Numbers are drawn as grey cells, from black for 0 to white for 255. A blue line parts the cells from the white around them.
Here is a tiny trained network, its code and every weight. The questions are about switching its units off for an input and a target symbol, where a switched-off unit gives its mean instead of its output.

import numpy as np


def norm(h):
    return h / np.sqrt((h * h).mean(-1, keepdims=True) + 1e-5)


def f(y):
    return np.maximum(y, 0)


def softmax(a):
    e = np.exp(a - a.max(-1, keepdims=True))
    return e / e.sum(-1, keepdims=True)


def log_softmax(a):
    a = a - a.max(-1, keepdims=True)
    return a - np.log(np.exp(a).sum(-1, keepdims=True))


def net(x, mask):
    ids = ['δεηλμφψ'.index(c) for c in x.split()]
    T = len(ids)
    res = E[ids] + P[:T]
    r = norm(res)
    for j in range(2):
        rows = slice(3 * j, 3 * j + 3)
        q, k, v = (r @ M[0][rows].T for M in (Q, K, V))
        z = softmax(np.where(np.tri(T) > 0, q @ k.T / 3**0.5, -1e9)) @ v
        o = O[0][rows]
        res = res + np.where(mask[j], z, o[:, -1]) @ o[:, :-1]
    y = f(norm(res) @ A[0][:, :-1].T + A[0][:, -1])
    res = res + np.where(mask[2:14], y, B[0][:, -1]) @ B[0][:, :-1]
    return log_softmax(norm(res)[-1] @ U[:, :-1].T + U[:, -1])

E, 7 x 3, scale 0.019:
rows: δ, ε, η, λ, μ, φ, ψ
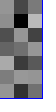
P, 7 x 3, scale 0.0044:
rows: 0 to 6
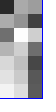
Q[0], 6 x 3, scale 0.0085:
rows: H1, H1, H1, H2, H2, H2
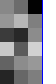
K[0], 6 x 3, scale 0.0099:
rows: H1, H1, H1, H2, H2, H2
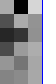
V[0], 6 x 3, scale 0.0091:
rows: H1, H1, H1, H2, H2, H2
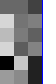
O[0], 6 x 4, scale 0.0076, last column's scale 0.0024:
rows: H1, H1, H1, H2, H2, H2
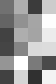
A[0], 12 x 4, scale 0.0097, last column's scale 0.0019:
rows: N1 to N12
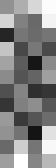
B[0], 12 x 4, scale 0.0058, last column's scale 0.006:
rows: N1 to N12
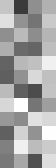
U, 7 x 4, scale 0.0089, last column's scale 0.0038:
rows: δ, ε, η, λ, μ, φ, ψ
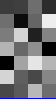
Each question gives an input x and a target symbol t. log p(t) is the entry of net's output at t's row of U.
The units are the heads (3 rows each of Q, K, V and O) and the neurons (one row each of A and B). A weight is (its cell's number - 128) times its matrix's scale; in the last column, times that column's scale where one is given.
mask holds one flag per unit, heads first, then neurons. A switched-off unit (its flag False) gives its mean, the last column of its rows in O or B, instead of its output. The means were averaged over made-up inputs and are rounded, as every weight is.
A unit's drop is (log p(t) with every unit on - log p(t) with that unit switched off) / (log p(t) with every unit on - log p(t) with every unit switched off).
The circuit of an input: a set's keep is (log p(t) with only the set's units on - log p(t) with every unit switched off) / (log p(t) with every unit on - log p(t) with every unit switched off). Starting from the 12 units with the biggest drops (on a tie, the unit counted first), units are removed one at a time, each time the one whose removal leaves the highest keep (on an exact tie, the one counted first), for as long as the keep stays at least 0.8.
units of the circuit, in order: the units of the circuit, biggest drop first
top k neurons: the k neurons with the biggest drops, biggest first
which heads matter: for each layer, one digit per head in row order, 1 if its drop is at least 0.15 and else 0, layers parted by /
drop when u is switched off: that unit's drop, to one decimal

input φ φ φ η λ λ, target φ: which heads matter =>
01
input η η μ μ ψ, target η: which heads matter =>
01
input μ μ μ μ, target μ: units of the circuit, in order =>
[H2 H1]
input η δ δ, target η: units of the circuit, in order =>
[H2 N12]
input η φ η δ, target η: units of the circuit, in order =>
[H2]
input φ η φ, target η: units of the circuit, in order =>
[H2 N12]
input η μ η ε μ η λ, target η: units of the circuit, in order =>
[H1 N9]
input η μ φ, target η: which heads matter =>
11
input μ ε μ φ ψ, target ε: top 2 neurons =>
[N11 N10]
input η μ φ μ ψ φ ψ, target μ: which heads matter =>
10
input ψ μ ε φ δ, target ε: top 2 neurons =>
[N11 N10]
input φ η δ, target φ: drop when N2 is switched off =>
0.1
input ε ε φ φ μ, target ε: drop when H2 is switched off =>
0.9
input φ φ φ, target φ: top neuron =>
[N1]
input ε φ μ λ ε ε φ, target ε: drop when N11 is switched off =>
0.1
